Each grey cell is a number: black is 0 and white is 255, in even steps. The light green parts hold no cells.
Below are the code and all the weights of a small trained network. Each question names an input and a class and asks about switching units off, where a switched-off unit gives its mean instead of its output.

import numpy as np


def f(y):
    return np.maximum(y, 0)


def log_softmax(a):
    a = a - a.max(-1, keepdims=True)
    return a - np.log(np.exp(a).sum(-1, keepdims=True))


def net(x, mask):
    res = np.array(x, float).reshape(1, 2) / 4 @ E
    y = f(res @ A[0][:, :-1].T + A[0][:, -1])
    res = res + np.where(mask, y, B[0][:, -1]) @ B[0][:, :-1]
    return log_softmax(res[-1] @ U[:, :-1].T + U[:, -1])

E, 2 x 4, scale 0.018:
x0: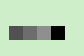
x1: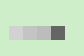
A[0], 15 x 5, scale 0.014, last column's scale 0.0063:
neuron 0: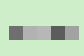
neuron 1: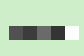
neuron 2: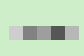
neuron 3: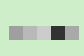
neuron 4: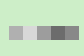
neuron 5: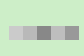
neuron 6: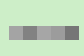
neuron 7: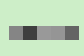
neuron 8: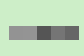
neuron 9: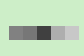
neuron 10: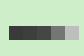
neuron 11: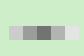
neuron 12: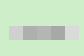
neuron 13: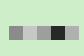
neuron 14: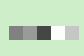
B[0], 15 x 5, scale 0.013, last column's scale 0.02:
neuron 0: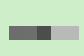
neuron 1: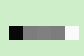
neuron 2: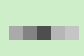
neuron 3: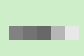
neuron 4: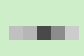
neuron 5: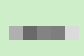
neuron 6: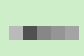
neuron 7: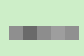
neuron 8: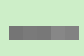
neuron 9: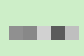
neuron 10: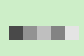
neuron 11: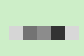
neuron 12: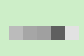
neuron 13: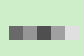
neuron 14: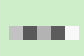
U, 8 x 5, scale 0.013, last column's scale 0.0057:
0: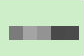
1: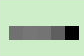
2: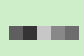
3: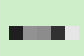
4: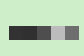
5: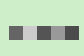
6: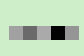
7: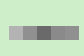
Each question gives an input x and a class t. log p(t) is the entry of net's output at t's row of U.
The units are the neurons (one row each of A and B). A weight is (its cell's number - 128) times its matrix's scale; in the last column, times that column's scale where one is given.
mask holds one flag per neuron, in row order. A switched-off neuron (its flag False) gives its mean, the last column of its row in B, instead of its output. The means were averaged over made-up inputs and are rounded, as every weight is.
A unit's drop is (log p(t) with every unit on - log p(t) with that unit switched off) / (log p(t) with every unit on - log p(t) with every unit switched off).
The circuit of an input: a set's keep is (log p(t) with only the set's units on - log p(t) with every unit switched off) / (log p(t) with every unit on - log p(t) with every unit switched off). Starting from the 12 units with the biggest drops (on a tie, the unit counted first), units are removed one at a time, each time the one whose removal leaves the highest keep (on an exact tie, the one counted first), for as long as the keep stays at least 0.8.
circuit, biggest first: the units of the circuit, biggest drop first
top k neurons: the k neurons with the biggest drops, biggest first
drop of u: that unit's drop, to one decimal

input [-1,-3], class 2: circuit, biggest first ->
(neuron 4)
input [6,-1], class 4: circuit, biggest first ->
(neuron 12; neuron 11)
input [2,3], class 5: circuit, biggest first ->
(neuron 14; neuron 11)
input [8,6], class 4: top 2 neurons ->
(neuron 3; neuron 0)
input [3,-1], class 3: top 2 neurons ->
(neuron 2; neuron 3)
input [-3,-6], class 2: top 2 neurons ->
(neuron 11; neuron 12)
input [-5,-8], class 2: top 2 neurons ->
(neuron 12; neuron 10)
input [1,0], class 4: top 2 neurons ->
(neuron 12; neuron 11)
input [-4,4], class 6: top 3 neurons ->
(neuron 11; neuron 12; neuron 13)
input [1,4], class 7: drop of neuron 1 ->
0.2
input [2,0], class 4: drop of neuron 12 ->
0.2
